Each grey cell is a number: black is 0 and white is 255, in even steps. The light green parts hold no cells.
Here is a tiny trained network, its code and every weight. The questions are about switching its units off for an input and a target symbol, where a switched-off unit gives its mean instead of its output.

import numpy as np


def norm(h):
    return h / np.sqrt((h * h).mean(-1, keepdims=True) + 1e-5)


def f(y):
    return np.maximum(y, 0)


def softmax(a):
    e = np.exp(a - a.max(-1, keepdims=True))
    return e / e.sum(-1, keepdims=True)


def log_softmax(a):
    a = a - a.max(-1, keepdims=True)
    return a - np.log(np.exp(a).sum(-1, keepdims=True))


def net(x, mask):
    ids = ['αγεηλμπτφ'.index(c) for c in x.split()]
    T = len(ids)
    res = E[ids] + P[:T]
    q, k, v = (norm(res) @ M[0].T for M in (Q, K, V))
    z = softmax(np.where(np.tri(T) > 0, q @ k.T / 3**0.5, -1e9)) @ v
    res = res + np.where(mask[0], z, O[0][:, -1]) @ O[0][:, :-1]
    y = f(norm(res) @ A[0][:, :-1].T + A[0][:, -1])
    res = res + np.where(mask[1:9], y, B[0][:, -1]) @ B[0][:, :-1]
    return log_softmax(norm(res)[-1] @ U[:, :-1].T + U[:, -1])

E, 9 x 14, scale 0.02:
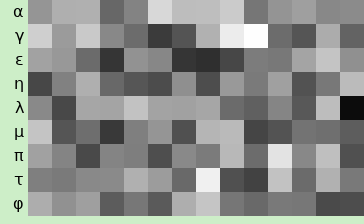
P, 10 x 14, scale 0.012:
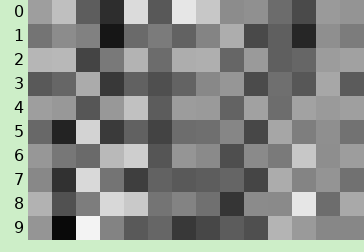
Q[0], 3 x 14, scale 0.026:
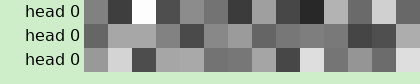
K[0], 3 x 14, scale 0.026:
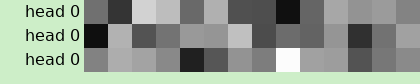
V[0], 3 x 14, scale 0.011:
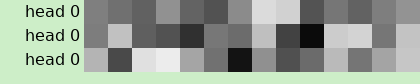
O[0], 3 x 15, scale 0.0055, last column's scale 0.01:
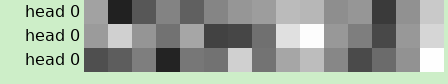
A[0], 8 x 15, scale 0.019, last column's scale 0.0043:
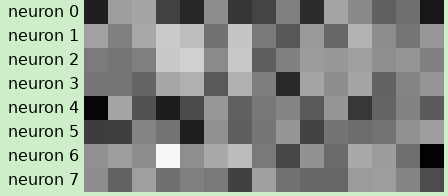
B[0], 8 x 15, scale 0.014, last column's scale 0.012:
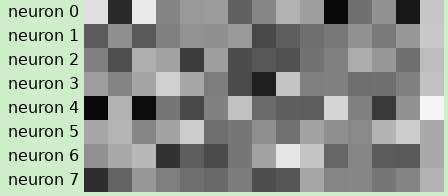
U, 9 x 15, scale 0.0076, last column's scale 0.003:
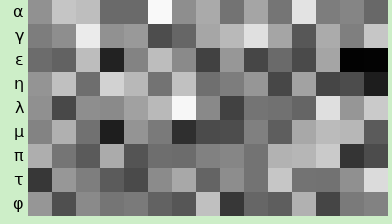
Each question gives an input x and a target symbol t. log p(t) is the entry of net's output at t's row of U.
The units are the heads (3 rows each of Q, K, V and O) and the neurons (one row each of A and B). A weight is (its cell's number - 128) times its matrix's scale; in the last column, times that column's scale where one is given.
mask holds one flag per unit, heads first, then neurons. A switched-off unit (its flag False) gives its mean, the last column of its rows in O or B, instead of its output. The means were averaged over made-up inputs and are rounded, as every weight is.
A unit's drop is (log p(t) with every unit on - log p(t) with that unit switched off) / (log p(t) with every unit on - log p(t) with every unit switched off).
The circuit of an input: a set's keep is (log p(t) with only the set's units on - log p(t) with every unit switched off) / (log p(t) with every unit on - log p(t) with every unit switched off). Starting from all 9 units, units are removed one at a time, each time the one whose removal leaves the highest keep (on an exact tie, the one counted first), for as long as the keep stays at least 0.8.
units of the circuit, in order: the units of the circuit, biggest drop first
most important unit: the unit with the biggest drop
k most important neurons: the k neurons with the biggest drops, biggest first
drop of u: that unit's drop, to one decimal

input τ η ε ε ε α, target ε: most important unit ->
head 0
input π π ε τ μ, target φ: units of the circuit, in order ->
neuron 4; head 0; neuron 3; neuron 0
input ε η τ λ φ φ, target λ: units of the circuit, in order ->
head 0; neuron 5
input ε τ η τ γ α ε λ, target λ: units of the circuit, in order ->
neuron 5; head 0
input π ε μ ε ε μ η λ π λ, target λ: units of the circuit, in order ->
head 0; neuron 5
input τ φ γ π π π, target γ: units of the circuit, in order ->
neuron 4; head 0
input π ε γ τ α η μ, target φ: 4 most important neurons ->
neuron 4; neuron 3; neuron 0; neuron 6
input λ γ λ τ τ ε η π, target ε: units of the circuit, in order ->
head 0; neuron 0
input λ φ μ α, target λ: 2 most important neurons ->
neuron 5; neuron 3
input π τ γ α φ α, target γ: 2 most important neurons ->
neuron 4; neuron 1
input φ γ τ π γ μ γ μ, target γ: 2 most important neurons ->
neuron 5; neuron 1
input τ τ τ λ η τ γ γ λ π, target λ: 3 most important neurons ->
neuron 5; neuron 0; neuron 4
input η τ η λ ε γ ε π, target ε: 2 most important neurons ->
neuron 0; neuron 4
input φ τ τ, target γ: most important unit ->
neuron 4
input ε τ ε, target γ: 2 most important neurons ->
neuron 4; neuron 1
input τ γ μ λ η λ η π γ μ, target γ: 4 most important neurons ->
neuron 5; neuron 0; neuron 1; neuron 7
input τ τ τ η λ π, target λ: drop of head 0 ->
0.7
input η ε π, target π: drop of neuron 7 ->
0.0
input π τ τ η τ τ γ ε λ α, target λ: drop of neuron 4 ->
0.1
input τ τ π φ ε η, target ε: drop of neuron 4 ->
0.4
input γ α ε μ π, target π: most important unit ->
neuron 0
